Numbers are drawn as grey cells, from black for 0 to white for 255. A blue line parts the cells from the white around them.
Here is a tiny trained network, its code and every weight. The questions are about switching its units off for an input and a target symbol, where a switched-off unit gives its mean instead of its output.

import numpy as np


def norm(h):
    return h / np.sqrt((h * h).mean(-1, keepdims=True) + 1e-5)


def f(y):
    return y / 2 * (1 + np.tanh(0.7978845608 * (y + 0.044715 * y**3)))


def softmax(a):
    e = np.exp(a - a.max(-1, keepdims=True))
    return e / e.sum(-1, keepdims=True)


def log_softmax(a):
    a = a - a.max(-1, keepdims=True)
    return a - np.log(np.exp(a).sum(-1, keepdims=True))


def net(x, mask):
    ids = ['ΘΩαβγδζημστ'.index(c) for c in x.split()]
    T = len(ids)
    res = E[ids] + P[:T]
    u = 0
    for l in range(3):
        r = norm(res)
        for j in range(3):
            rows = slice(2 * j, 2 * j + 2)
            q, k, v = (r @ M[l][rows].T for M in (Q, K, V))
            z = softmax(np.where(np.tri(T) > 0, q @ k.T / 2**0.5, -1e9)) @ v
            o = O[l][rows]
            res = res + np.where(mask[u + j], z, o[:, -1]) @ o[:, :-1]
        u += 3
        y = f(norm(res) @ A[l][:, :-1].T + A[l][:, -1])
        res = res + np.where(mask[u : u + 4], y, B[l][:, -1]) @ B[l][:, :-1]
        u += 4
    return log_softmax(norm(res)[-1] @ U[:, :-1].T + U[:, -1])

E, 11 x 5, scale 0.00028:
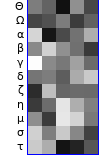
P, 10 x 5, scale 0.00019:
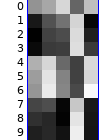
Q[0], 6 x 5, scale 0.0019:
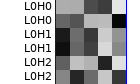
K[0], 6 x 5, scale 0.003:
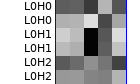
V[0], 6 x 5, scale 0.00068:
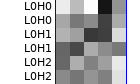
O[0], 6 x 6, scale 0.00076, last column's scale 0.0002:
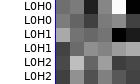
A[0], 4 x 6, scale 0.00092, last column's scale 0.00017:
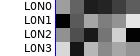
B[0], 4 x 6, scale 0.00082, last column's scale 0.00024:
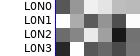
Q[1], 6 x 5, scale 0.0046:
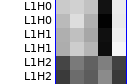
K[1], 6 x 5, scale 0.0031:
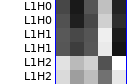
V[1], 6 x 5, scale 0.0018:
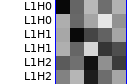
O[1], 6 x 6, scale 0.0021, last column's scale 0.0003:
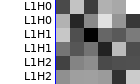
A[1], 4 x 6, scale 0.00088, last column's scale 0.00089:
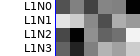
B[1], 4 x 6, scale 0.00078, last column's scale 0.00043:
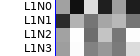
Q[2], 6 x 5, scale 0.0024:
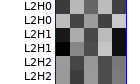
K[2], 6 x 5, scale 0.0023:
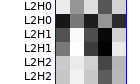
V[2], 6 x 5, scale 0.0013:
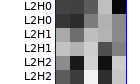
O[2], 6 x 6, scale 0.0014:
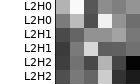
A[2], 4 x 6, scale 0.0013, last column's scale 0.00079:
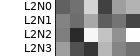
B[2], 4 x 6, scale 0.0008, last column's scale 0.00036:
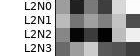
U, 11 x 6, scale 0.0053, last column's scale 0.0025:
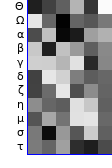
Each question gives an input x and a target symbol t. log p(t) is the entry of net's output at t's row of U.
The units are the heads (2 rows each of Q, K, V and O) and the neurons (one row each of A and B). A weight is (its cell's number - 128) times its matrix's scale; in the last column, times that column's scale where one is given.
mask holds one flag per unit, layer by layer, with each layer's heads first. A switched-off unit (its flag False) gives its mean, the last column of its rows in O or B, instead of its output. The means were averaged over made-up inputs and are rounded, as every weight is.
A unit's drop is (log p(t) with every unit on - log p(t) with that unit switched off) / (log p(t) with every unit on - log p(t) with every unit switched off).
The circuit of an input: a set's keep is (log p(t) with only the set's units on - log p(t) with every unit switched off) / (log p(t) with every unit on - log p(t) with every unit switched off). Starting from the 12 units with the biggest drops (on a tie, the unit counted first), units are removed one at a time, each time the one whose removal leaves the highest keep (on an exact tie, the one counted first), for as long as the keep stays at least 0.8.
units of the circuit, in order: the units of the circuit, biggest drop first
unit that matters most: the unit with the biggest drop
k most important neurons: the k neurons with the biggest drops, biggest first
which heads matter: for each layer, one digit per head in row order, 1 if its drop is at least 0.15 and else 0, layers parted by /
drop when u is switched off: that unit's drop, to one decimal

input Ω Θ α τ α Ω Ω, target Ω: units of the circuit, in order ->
L1H1
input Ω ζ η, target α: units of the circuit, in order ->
L1H0; L1H1
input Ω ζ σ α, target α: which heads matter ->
000 / 100 / 000
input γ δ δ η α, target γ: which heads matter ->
100 / 110 / 100
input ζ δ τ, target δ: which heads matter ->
000 / 010 / 000
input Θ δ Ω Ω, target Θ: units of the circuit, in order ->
L2H2; L1H0
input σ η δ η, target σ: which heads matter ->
100 / 010 / 100
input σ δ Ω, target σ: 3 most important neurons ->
L0N3; L0N0; L2N2
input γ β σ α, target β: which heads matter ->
100 / 100 / 000
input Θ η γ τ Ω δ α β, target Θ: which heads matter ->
100 / 000 / 001
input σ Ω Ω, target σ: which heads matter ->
100 / 011 / 100
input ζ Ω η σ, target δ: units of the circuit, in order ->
L1H1; L1H0
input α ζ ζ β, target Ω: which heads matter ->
100 / 010 / 000
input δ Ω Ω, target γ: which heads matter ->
000 / 000 / 000
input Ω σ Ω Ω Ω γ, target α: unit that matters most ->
L1H2
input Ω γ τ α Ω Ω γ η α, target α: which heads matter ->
000 / 110 / 000
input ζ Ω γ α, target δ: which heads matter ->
000 / 010 / 000
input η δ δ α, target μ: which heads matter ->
000 / 110 / 000
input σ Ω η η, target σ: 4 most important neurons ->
L0N0; L0N3; L0N1; L2N2
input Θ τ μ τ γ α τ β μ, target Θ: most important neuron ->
L0N0
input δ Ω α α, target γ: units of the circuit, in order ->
L0H2; L1H1
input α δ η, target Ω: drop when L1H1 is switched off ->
0.4
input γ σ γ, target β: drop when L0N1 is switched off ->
0.1
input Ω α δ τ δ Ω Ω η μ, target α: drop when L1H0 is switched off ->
0.3
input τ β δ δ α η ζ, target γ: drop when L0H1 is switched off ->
0.2
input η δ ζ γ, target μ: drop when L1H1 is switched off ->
0.2
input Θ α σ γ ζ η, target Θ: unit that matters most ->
L2H2
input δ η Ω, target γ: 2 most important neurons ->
L0N3; L0N0
